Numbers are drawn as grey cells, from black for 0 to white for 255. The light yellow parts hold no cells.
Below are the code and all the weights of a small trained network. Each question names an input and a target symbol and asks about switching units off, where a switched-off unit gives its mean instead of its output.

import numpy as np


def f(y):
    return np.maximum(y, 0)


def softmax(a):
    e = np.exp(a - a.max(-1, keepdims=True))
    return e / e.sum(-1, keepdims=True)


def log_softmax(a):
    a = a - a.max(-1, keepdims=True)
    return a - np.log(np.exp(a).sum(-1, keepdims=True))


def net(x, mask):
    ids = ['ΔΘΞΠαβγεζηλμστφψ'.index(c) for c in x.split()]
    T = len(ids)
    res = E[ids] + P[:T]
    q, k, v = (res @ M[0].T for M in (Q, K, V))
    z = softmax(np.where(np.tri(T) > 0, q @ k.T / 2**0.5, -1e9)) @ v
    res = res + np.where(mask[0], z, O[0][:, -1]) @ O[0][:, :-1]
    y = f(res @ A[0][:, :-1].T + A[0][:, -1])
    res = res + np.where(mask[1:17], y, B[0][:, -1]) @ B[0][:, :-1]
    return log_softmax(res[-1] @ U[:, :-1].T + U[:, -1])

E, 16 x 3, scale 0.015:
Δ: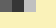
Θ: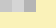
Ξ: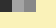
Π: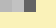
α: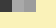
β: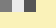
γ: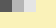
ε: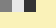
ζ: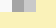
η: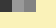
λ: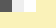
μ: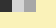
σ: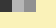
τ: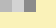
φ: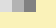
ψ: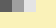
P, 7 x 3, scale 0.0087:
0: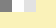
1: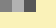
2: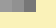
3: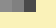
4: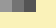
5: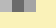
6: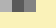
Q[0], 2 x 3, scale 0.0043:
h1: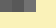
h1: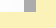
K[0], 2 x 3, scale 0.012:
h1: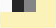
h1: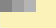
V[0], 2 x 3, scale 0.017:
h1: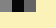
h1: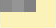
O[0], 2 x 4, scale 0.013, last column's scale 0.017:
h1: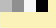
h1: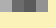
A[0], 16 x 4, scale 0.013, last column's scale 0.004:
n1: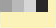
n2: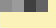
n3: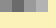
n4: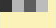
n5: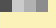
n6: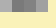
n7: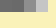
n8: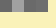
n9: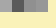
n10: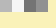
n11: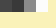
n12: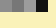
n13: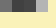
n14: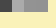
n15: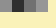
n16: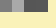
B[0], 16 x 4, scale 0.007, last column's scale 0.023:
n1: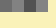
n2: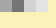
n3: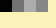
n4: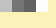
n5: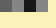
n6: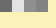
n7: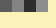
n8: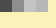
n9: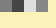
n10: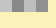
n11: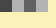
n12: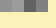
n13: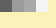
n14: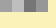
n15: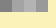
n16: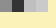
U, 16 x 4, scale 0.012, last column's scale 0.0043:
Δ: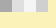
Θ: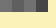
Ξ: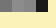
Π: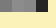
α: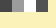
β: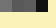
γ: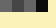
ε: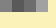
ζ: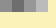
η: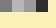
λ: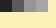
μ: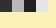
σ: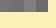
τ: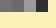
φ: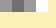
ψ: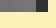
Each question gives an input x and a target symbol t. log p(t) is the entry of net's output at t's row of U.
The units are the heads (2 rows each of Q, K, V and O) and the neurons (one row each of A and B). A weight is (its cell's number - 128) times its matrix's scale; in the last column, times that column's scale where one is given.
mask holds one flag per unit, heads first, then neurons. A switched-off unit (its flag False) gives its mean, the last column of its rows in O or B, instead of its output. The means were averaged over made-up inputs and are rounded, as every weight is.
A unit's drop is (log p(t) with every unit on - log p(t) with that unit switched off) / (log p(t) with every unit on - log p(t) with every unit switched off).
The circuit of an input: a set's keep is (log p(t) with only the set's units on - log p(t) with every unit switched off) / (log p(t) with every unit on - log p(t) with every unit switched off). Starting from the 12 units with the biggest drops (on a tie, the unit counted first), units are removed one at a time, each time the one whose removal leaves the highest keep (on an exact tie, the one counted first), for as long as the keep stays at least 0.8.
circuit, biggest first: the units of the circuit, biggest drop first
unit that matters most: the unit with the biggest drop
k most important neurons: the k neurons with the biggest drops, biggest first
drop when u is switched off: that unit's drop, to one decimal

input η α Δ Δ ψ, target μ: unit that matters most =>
n2
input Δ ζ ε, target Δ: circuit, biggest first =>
n10; n2
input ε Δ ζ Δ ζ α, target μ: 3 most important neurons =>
n2; n16; n10
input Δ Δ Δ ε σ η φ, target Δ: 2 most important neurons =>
n10; n6
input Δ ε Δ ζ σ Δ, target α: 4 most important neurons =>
n4; n15; n9; n3
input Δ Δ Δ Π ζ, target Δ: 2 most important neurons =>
n10; n6
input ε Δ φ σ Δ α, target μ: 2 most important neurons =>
n2; n16
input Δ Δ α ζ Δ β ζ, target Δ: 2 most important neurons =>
n6; n10
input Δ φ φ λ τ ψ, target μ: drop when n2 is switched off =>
0.2
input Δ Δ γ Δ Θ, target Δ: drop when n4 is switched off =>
0.1
